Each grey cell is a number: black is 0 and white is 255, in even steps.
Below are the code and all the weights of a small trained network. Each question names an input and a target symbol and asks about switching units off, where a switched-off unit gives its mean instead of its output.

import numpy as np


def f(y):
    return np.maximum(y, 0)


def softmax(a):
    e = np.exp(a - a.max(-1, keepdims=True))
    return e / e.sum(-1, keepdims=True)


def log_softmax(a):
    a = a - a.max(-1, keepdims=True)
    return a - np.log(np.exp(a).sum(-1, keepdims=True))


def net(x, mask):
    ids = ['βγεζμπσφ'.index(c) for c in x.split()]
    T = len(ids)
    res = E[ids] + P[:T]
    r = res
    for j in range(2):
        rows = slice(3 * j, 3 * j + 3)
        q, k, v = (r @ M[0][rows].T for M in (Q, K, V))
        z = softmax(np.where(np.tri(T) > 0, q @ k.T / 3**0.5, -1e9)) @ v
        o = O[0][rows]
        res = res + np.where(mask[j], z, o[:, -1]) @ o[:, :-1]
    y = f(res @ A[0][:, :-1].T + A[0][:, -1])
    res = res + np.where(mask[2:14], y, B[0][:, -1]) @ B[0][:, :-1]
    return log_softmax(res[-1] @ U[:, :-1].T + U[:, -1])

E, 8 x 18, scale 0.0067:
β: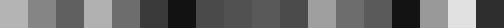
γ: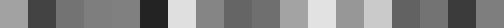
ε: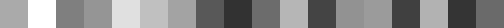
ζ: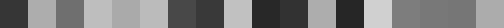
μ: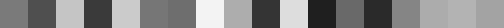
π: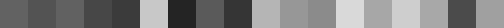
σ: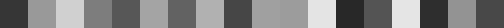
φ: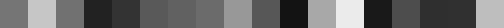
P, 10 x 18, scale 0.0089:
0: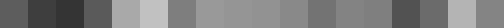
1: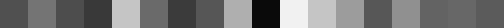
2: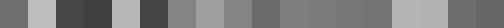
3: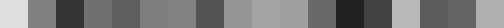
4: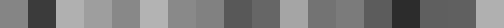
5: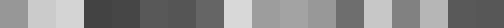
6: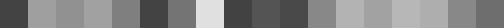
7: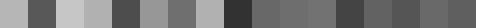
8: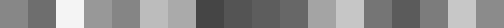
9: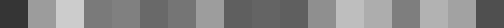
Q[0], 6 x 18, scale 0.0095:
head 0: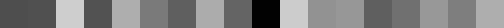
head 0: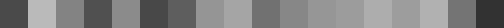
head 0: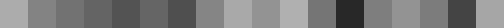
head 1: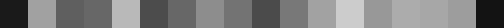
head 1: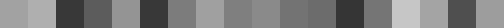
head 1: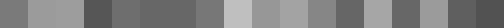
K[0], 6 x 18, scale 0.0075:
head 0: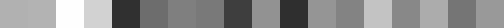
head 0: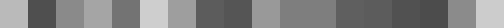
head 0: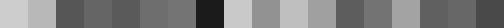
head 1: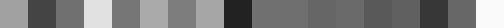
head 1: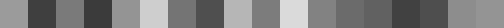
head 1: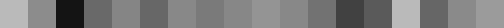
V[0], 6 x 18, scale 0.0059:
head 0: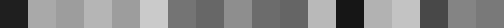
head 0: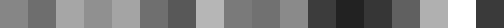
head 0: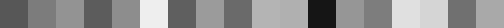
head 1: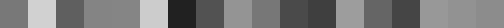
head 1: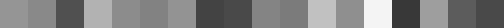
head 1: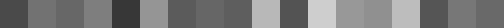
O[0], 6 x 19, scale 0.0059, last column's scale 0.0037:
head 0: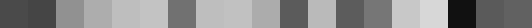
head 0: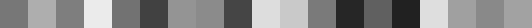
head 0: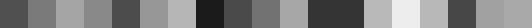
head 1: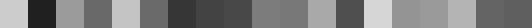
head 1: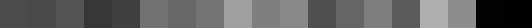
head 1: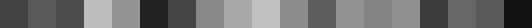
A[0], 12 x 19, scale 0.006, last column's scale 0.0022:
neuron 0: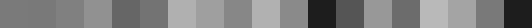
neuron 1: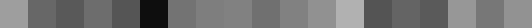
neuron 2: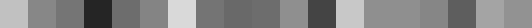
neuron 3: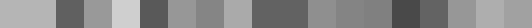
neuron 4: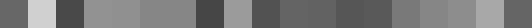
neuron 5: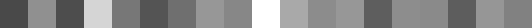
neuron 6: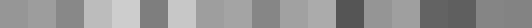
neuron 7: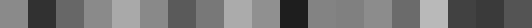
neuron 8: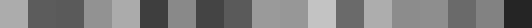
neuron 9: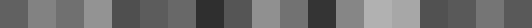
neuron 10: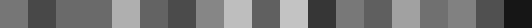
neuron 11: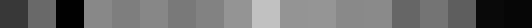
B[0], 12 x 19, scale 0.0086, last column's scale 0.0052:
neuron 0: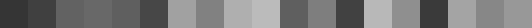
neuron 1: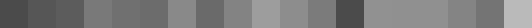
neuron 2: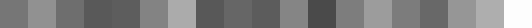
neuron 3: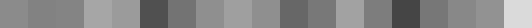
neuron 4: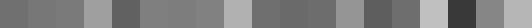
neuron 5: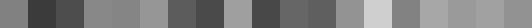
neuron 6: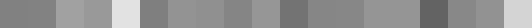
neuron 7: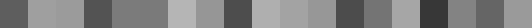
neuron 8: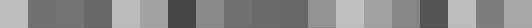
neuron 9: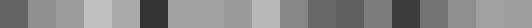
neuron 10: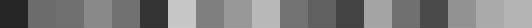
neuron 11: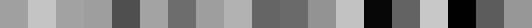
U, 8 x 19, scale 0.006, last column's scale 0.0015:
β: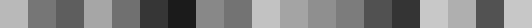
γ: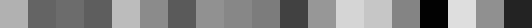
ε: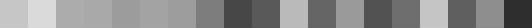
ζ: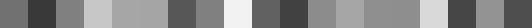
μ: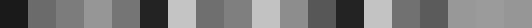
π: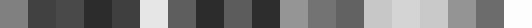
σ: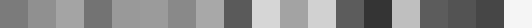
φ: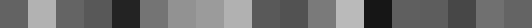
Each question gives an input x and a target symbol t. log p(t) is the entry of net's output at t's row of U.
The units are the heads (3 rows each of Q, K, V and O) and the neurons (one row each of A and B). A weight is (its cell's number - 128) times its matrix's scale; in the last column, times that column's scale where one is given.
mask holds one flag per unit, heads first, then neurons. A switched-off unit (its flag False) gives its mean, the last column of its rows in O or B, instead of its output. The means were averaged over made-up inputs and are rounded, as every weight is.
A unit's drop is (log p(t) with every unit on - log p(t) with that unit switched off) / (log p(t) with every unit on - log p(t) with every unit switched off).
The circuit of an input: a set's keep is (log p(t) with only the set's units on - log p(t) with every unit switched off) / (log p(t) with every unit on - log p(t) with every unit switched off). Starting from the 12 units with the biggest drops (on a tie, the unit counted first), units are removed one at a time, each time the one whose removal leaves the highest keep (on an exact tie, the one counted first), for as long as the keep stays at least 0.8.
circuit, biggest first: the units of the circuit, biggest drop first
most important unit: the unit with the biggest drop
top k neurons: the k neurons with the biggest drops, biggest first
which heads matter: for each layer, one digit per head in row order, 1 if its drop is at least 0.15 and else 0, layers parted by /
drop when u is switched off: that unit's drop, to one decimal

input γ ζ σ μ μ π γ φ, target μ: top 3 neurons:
[neuron 9; neuron 1; neuron 11]
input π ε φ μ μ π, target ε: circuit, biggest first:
[head 1; head 0]
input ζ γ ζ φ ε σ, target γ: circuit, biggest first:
[head 0]
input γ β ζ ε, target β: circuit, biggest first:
[head 0; head 1]
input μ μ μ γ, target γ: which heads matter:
00
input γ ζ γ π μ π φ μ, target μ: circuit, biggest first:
[head 1; neuron 10]
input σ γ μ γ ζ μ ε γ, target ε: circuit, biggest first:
[head 1; neuron 10]
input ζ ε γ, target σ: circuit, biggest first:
[head 0; neuron 7; head 1; neuron 11]
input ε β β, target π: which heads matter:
01
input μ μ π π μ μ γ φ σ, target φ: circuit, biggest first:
[head 1; head 0]
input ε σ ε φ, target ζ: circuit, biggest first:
[head 0; neuron 5; head 1]
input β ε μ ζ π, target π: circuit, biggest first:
[head 1; neuron 3; neuron 6]
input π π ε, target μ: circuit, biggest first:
[head 1; head 0; neuron 9]
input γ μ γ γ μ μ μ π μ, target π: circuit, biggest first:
[head 0; neuron 3]
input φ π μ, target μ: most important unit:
neuron 10
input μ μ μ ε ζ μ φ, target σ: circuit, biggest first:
[head 0; head 1; neuron 7; neuron 2]
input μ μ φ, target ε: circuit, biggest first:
[head 1; head 0]
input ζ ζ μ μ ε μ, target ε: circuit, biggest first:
[head 1; neuron 10]
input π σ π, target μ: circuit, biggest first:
[neuron 9; head 1]
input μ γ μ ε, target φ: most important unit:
head 0
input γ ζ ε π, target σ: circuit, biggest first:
[head 0; neuron 7; head 1]
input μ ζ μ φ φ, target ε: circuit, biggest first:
[head 1; neuron 10]
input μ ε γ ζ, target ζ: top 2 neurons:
[neuron 4; neuron 2]
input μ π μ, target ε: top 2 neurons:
[neuron 10; neuron 1]
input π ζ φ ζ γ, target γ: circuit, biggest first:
[head 1; head 0]
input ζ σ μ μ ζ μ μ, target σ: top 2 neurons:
[neuron 7; neuron 2]
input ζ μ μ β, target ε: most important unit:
head 1
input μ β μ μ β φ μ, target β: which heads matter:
10
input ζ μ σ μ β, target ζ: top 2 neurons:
[neuron 5; neuron 2]
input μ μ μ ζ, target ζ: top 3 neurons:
[neuron 4; neuron 2; neuron 3]
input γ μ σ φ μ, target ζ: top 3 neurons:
[neuron 5; neuron 2; neuron 7]
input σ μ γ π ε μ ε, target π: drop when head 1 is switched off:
0.8
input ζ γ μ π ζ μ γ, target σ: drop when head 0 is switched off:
0.9
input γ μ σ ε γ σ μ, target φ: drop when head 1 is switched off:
0.6
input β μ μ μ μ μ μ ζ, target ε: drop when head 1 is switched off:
1.0
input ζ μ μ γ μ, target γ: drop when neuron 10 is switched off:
-0.1
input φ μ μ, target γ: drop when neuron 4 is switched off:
0.0
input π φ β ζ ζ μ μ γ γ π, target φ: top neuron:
[neuron 11]
